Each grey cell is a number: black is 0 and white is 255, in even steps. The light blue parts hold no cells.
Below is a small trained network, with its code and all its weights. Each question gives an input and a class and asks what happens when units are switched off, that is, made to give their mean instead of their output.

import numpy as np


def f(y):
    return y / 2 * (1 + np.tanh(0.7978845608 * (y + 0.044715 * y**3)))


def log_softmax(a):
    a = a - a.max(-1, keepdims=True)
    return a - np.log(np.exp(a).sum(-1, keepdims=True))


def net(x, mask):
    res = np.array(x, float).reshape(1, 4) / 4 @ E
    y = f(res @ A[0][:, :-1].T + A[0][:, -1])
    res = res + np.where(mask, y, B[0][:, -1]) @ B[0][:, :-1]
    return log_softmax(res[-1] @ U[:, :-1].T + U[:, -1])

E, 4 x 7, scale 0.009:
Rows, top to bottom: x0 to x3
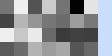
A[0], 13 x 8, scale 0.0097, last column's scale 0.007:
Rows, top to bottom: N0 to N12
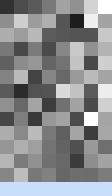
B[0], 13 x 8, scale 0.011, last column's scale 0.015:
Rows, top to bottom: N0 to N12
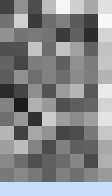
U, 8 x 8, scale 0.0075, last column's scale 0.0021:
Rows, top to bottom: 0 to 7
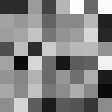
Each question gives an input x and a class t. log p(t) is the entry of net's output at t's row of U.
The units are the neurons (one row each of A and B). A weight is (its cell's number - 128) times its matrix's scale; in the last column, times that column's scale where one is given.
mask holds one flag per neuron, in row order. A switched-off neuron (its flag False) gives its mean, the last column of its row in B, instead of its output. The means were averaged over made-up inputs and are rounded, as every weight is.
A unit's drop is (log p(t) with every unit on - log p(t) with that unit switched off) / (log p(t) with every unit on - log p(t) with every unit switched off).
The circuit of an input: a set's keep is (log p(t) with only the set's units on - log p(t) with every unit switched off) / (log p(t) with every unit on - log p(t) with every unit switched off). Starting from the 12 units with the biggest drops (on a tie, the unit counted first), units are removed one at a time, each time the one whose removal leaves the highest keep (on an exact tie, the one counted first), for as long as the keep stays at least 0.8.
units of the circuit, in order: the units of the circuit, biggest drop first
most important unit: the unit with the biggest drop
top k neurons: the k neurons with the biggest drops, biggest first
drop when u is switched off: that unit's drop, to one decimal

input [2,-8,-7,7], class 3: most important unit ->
N8
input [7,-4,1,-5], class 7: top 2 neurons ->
[N1; N0]
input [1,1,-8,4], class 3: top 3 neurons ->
[N8; N0; N7]
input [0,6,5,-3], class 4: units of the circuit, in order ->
[N9; N0]
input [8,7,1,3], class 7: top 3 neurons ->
[N1; N10; N0]
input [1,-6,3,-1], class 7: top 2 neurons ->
[N7; N4]
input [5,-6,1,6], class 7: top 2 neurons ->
[N0; N1]
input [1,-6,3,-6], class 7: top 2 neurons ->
[N7; N4]
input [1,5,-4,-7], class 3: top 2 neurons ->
[N8; N7]
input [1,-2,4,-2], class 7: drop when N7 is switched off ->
0.2
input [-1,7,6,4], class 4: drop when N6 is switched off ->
0.0
